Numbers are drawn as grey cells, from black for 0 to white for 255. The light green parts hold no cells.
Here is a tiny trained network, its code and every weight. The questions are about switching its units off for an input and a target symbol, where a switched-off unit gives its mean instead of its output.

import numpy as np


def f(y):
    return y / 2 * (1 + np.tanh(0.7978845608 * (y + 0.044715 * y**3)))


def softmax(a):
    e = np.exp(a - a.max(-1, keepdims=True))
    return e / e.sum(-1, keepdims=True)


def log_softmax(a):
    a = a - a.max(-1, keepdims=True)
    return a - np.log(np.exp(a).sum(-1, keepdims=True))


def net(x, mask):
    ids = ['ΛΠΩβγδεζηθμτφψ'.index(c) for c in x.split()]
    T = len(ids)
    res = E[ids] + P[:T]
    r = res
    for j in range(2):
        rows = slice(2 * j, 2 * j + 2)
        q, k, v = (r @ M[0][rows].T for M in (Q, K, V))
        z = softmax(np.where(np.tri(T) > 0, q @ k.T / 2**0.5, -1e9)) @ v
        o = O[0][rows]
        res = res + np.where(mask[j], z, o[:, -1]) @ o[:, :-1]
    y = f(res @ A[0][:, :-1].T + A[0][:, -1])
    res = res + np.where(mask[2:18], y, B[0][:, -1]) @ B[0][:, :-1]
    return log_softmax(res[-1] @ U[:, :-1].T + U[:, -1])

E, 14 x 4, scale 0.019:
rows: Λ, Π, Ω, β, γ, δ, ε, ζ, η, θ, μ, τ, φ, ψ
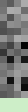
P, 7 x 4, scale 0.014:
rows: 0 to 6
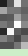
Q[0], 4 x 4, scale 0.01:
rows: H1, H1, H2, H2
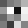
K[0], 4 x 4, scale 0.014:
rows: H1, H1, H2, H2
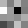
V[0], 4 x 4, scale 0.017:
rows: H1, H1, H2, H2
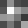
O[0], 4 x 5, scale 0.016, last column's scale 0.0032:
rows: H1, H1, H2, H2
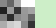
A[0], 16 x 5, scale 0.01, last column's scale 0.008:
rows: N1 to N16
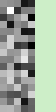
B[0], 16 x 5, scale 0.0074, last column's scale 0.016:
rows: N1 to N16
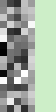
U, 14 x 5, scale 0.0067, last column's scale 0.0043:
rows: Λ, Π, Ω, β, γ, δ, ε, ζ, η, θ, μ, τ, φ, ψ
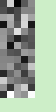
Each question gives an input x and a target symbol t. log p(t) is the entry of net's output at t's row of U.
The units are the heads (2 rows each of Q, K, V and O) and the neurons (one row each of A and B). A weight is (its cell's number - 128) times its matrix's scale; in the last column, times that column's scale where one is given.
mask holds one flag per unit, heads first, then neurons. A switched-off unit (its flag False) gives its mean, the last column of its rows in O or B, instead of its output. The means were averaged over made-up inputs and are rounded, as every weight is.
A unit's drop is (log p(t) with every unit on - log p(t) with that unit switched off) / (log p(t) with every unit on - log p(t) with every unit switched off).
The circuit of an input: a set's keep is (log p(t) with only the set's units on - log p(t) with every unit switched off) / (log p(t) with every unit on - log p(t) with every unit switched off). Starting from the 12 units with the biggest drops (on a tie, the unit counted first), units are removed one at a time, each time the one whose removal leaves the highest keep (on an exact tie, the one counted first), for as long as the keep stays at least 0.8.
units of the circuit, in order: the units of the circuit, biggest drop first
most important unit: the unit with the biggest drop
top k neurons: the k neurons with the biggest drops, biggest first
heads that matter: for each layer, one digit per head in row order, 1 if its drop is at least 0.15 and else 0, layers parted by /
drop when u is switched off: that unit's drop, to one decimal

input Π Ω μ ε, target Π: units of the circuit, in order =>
[H2]
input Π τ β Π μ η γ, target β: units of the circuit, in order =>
[N9 H1]
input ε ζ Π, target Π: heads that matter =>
10
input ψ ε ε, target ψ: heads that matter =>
01
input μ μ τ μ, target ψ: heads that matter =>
11
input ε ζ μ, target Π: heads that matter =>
10
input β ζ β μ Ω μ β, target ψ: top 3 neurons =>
[N2 N9 N5]
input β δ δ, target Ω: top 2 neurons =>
[N10 N3]
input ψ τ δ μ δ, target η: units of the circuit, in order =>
[H1 N13 N8]
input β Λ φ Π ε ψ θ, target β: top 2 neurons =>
[N9 N6]
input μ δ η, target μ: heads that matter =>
10
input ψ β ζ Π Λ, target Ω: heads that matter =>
10
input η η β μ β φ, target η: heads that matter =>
10
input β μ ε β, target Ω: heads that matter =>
11
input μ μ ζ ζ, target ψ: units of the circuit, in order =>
[H2]
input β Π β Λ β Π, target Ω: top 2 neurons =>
[N8 N3]
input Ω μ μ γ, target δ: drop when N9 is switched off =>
-0.1
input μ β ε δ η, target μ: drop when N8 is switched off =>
-0.1
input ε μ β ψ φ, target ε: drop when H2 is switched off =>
0.3
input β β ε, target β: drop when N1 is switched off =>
0.0
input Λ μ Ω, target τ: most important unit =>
H2
